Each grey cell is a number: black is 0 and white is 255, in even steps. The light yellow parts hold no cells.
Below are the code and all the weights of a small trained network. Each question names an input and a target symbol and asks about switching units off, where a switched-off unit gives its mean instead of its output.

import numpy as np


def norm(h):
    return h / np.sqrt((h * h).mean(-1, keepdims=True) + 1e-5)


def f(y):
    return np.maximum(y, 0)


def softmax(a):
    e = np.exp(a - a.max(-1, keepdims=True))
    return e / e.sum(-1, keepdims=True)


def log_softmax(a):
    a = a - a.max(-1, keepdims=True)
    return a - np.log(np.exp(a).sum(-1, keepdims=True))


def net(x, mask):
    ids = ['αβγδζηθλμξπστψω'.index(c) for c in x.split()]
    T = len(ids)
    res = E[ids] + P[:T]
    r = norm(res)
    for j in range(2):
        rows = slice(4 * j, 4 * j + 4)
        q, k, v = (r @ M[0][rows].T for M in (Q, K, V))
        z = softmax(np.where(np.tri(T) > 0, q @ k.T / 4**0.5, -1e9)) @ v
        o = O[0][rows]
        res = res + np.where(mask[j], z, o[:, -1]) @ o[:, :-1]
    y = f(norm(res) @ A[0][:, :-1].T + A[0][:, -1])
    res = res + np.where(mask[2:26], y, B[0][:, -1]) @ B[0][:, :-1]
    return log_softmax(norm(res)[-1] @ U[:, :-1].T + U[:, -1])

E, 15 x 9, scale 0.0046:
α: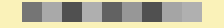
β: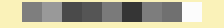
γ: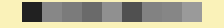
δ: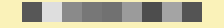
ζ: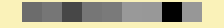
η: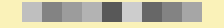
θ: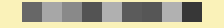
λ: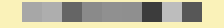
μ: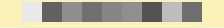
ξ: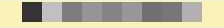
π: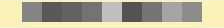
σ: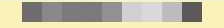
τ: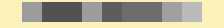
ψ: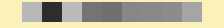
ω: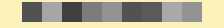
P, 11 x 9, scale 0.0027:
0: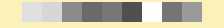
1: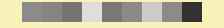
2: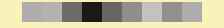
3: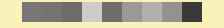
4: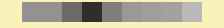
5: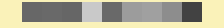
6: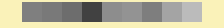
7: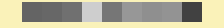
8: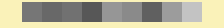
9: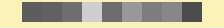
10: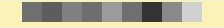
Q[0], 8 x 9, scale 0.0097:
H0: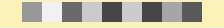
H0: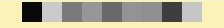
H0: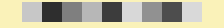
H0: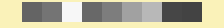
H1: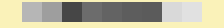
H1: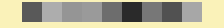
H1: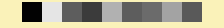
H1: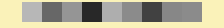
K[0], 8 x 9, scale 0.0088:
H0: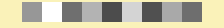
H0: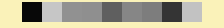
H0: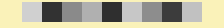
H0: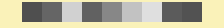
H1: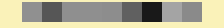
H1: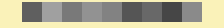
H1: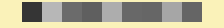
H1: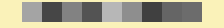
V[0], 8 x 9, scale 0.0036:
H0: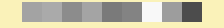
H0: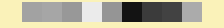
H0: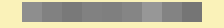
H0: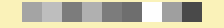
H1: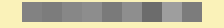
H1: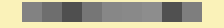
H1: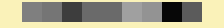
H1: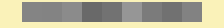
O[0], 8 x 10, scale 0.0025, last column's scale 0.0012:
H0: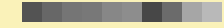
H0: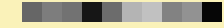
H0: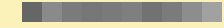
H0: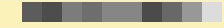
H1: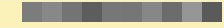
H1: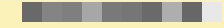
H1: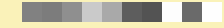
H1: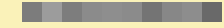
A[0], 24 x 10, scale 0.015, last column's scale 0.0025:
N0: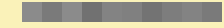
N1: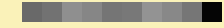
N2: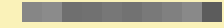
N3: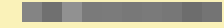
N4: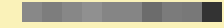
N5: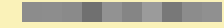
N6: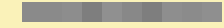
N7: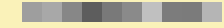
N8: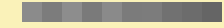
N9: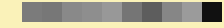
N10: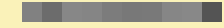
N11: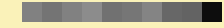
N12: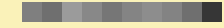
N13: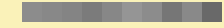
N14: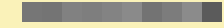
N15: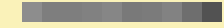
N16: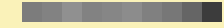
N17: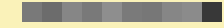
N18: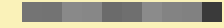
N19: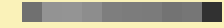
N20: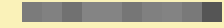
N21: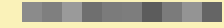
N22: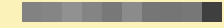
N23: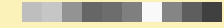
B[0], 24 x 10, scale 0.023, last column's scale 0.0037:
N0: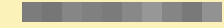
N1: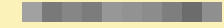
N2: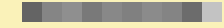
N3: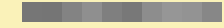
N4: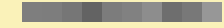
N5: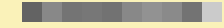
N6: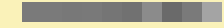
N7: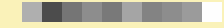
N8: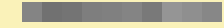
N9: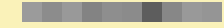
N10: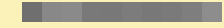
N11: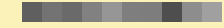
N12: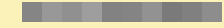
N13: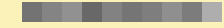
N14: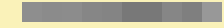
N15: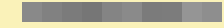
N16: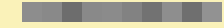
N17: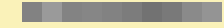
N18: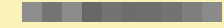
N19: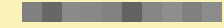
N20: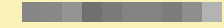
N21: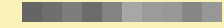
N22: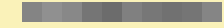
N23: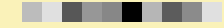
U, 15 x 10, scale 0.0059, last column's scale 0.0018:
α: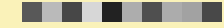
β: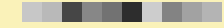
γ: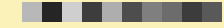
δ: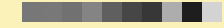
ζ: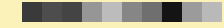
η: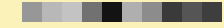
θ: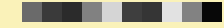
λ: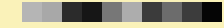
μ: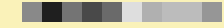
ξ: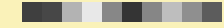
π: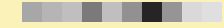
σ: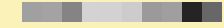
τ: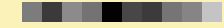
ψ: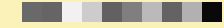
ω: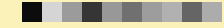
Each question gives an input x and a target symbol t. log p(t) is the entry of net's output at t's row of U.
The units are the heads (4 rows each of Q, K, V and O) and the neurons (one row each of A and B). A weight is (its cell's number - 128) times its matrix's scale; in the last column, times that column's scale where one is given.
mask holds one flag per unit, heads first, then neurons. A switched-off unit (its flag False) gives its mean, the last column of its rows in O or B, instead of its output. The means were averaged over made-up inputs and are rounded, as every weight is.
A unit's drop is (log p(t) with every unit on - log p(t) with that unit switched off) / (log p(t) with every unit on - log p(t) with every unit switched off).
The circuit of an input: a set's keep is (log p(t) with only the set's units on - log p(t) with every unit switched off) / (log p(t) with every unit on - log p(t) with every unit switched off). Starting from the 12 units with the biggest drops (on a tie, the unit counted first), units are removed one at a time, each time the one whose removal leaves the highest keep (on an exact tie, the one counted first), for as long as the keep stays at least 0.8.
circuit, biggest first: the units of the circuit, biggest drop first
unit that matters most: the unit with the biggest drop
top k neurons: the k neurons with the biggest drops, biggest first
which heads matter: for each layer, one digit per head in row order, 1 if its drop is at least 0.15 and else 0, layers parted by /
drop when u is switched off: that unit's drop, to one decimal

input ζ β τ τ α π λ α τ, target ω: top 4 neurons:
N7, N2, N23, N10
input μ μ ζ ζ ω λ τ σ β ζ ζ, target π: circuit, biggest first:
H1, N9
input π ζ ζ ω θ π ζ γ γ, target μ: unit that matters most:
H1
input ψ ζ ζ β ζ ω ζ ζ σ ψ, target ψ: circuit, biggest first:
N12, N23, N7
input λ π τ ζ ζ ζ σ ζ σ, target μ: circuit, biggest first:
H0, N23
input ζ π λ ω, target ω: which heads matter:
01
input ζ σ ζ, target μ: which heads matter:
11
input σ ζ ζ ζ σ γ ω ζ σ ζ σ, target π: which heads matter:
10
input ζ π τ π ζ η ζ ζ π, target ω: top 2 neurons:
N7, N23
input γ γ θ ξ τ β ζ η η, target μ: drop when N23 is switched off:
0.2
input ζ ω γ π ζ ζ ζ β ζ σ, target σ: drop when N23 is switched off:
0.5
